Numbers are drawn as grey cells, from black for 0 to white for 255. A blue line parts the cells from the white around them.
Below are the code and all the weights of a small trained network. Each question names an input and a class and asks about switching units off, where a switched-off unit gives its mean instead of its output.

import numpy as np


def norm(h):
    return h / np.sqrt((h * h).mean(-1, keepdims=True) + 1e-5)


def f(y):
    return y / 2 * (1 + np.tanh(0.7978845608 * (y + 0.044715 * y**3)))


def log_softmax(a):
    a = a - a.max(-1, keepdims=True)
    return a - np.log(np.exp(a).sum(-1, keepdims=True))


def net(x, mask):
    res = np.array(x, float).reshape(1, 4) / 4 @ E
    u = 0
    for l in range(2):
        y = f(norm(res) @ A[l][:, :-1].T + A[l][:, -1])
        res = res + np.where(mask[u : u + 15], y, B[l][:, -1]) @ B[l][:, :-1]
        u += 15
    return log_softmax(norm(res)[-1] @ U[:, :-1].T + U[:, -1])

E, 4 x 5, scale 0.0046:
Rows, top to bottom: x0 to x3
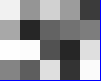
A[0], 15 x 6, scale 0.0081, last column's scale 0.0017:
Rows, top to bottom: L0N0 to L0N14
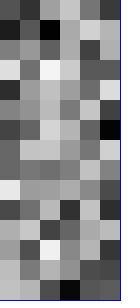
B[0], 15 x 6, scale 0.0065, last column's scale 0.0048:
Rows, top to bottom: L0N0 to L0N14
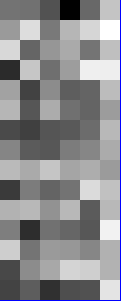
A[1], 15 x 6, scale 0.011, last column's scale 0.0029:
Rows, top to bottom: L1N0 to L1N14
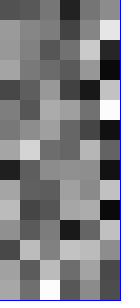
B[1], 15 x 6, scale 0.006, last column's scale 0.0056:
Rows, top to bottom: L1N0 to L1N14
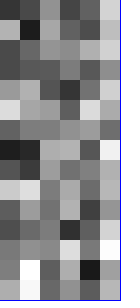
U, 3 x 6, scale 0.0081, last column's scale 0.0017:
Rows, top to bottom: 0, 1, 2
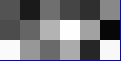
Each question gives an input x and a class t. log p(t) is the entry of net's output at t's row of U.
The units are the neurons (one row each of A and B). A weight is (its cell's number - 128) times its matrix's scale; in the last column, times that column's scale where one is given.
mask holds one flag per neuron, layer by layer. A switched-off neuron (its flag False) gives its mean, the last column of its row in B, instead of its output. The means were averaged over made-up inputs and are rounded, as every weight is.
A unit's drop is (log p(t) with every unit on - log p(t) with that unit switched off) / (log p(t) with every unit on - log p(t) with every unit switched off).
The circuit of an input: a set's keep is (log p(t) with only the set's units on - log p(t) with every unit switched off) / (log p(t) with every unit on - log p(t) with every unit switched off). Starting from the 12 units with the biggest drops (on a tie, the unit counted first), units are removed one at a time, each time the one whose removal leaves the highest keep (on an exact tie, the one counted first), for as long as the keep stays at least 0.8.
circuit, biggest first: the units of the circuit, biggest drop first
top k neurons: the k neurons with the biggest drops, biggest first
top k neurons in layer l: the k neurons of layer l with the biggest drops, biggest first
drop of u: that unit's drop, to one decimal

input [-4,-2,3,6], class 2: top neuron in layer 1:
[L1N14]
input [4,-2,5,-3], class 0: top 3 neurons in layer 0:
[L0N14, L0N1, L0N11]
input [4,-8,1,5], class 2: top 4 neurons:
[L0N5, L1N14, L0N1, L0N12]
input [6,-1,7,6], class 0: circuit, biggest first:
[L0N14, L0N1, L1N7]
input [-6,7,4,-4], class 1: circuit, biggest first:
[L0N1, L1N7]
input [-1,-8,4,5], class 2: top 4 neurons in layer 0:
[L0N5, L0N10, L0N0, L0N3]
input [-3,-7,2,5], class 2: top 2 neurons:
[L0N3, L0N5]
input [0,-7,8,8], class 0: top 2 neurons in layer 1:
[L1N7, L1N11]
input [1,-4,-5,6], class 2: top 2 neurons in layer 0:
[L0N12, L0N10]
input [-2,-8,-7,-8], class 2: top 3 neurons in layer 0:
[L0N2, L0N14, L0N9]
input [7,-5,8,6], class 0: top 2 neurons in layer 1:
[L1N7, L1N1]
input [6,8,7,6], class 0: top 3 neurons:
[L0N14, L0N9, L0N2]
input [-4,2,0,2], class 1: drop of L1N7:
0.2
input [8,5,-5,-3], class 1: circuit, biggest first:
[L0N3]
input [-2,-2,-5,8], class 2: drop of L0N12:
0.1
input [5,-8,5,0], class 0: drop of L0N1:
0.5
